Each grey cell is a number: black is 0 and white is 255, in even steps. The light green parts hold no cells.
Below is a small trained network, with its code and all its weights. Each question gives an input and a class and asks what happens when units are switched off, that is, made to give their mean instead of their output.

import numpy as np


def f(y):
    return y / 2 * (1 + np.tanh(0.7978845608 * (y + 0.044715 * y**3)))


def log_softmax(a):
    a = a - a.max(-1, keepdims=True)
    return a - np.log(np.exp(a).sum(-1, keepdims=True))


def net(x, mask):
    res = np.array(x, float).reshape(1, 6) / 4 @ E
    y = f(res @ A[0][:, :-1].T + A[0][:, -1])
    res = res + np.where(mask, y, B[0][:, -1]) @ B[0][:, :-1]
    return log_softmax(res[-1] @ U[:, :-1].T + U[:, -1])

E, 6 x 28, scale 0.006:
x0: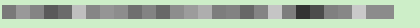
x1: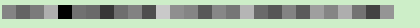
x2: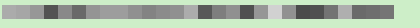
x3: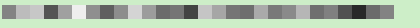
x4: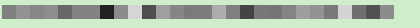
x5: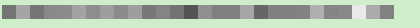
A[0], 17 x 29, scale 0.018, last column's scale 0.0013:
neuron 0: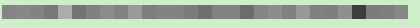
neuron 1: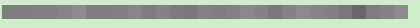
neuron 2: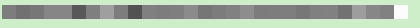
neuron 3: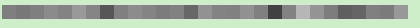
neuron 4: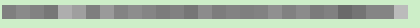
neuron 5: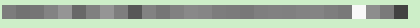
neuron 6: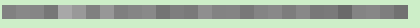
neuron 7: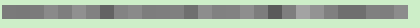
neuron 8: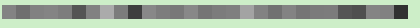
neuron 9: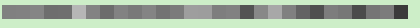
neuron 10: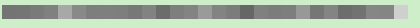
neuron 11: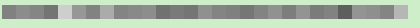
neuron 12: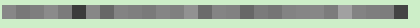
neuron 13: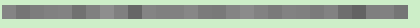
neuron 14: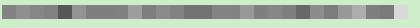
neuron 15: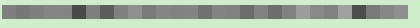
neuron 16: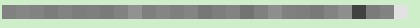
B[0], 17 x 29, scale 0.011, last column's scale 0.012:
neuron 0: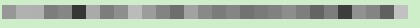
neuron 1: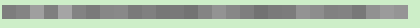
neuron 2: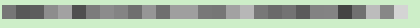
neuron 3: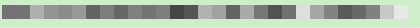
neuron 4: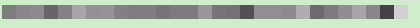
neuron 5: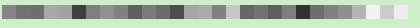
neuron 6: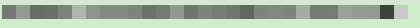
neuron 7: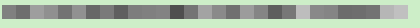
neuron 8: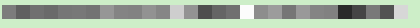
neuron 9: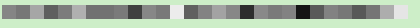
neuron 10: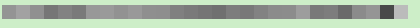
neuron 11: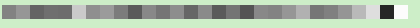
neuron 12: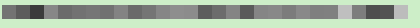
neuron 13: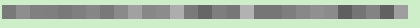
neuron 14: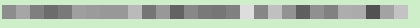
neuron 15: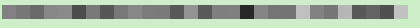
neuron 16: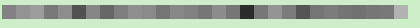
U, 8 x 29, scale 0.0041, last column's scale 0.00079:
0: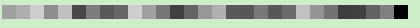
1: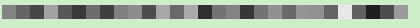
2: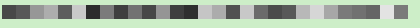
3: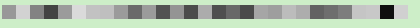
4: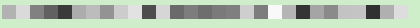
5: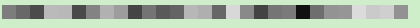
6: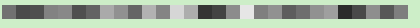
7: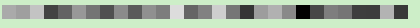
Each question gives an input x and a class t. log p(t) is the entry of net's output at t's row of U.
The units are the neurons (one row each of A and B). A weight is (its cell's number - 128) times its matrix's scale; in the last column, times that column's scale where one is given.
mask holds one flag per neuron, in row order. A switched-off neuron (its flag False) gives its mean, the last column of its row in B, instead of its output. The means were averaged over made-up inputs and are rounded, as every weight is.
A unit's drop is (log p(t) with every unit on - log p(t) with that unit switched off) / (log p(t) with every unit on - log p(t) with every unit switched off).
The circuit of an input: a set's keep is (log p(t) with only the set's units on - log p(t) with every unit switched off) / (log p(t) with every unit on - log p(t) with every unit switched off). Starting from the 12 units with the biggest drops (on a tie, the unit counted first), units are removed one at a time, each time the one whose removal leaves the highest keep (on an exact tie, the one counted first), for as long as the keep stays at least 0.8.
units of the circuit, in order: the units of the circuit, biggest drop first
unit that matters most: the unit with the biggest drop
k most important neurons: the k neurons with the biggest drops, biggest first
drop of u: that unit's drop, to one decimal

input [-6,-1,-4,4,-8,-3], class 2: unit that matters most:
neuron 3
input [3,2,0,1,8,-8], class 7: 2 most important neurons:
neuron 9; neuron 16
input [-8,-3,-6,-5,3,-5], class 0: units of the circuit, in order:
neuron 3; neuron 15
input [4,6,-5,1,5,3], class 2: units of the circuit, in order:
neuron 3; neuron 7
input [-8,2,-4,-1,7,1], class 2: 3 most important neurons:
neuron 3; neuron 7; neuron 10
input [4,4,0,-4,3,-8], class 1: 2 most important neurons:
neuron 12; neuron 15
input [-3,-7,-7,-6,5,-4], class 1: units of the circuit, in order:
neuron 15; neuron 12
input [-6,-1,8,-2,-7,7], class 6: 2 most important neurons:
neuron 8; neuron 2
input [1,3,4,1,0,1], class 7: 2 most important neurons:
neuron 11; neuron 5
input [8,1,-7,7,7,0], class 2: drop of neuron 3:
0.2
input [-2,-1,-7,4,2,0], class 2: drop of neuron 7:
0.0
